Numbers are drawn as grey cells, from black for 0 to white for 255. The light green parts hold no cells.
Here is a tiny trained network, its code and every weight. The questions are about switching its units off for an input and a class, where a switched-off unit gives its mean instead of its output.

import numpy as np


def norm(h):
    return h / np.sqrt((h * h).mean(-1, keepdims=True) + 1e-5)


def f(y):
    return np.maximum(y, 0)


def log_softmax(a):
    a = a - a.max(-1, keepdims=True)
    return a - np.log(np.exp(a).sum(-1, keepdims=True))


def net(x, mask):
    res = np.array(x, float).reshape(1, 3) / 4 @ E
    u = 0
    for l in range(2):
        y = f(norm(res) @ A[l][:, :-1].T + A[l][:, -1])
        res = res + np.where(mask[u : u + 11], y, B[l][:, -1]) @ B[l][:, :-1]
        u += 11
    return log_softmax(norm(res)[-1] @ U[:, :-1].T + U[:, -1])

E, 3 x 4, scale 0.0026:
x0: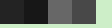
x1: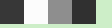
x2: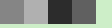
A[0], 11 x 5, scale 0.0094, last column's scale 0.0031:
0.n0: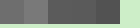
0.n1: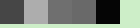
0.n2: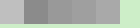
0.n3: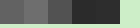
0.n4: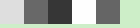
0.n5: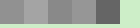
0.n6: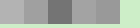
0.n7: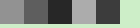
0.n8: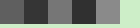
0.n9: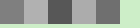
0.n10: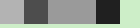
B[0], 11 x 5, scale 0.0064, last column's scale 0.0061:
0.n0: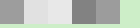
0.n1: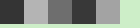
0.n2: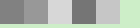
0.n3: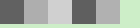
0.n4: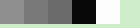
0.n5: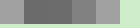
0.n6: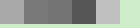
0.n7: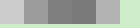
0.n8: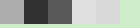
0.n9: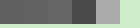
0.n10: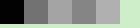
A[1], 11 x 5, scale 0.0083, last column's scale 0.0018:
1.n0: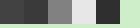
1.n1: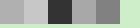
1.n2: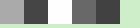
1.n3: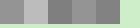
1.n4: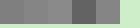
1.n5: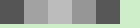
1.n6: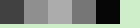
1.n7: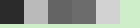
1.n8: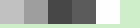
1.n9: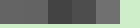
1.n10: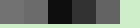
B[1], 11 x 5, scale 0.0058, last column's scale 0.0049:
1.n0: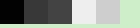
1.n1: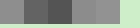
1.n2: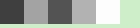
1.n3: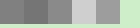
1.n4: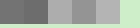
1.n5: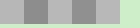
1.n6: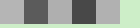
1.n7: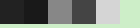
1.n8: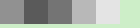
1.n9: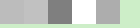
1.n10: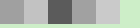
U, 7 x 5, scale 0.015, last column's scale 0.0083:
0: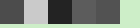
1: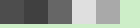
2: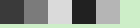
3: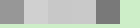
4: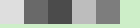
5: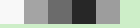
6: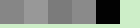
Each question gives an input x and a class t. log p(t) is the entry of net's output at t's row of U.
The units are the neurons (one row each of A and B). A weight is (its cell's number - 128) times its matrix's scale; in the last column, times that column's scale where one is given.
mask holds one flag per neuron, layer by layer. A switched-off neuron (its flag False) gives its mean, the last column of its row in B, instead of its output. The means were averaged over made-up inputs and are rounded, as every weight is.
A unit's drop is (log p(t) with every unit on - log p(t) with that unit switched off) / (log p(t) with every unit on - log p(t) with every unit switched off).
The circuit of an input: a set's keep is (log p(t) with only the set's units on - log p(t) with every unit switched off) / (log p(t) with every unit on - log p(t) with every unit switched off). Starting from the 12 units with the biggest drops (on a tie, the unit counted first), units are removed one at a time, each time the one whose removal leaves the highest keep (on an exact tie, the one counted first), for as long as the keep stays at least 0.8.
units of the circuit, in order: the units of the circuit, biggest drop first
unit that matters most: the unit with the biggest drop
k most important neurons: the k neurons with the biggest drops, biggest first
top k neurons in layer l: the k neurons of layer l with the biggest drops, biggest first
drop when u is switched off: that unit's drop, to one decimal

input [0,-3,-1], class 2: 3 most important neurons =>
(0.n10 0.n8 0.n2)
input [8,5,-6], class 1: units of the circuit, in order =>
(0.n8)
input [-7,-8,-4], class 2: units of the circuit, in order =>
(0.n10 0.n4)
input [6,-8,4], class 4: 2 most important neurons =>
(0.n7 0.n4)
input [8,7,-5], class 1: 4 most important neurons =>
(0.n8 0.n4 1.n0 0.n2)
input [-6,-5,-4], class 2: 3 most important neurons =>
(0.n2 0.n10 0.n4)
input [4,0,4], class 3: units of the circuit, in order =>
(0.n0 0.n3 0.n8 1.n7)
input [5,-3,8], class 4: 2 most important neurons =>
(0.n7 0.n8)
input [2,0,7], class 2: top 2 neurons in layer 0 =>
(0.n3 0.n1)
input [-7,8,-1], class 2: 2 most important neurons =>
(0.n8 1.n7)
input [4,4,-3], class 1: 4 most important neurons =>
(0.n8 0.n4 1.n0 0.n2)
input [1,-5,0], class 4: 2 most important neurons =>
(0.n4 1.n9)
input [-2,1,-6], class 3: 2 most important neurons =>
(0.n4 0.n8)
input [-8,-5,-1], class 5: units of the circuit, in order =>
(0.n4)
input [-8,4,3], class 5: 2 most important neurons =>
(1.n0 0.n8)
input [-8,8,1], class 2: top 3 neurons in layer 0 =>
(0.n8 0.n4 0.n7)
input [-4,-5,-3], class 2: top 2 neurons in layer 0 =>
(0.n2 0.n10)
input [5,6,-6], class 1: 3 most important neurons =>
(0.n8 0.n4 1.n0)
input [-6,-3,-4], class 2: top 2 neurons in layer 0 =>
(0.n2 0.n10)
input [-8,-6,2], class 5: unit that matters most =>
0.n4
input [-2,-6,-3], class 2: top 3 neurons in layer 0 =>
(0.n10 0.n2 0.n4)
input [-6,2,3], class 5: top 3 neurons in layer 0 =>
(0.n8 0.n2 0.n9)
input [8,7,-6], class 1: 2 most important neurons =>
(0.n8 0.n4)
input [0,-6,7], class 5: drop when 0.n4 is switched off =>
0.2
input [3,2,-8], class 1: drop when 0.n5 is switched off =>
0.0
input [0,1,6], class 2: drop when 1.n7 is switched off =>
0.1
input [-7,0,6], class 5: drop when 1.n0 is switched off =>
0.1
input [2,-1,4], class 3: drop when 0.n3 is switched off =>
0.4
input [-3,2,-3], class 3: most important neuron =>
(0.n4)
